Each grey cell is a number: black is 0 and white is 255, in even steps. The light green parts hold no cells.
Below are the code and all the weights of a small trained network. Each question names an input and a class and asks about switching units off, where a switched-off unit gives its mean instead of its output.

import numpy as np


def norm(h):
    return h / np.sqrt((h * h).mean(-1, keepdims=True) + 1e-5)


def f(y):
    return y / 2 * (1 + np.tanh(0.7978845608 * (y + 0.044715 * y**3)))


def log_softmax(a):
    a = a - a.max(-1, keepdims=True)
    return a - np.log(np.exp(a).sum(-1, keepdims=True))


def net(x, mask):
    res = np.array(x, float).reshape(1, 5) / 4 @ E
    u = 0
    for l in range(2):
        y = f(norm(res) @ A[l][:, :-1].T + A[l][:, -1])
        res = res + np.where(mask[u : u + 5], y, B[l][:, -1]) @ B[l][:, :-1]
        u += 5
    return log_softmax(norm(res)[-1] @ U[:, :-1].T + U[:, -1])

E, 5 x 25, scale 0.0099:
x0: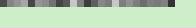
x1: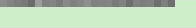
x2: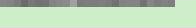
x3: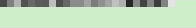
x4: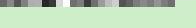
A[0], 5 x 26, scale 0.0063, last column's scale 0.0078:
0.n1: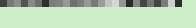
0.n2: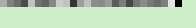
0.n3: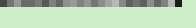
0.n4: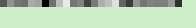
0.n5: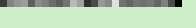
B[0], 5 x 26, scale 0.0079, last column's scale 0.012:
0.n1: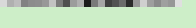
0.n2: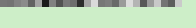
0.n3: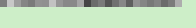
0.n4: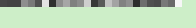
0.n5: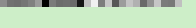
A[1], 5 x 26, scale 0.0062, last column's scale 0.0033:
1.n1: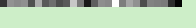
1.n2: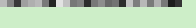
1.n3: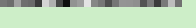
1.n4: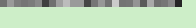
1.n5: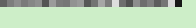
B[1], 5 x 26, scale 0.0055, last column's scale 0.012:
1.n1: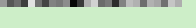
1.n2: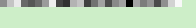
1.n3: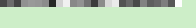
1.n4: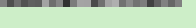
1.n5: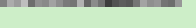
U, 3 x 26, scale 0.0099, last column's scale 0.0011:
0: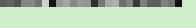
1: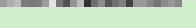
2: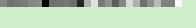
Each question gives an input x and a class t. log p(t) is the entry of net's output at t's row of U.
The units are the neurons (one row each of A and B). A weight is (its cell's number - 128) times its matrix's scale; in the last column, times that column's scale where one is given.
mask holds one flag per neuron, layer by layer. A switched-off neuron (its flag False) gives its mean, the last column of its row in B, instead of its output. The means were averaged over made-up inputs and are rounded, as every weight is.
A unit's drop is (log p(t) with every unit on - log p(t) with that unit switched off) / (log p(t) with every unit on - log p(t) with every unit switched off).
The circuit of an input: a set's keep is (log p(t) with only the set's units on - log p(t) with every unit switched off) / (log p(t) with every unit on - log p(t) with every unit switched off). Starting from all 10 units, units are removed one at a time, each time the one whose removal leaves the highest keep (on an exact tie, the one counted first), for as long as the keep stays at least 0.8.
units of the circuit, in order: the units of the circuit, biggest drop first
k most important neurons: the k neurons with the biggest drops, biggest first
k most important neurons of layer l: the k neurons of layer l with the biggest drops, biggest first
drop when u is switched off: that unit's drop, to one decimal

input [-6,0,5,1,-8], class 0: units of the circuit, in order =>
(1.n3)
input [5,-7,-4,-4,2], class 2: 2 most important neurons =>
(0.n5, 0.n1)
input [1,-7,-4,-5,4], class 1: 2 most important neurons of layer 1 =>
(1.n2, 1.n3)
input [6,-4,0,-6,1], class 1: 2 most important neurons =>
(1.n2, 0.n2)
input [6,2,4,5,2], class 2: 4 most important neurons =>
(0.n5, 1.n2, 1.n1, 0.n4)
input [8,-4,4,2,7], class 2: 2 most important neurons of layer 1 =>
(1.n1, 1.n3)
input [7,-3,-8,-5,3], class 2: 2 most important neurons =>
(0.n5, 0.n1)
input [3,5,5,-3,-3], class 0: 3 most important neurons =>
(0.n2, 0.n5, 0.n1)
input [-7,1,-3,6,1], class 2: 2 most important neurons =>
(0.n2, 1.n2)
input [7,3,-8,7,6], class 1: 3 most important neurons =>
(0.n1, 0.n2, 0.n3)
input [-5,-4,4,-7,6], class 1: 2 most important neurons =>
(1.n2, 1.n3)
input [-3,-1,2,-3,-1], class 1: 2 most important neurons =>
(0.n5, 1.n2)
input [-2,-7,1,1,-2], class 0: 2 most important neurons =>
(0.n5, 1.n3)
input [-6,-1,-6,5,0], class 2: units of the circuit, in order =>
(0.n2)
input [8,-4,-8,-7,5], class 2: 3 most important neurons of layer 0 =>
(0.n5, 0.n1, 0.n3)
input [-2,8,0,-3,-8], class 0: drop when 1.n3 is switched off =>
0.1
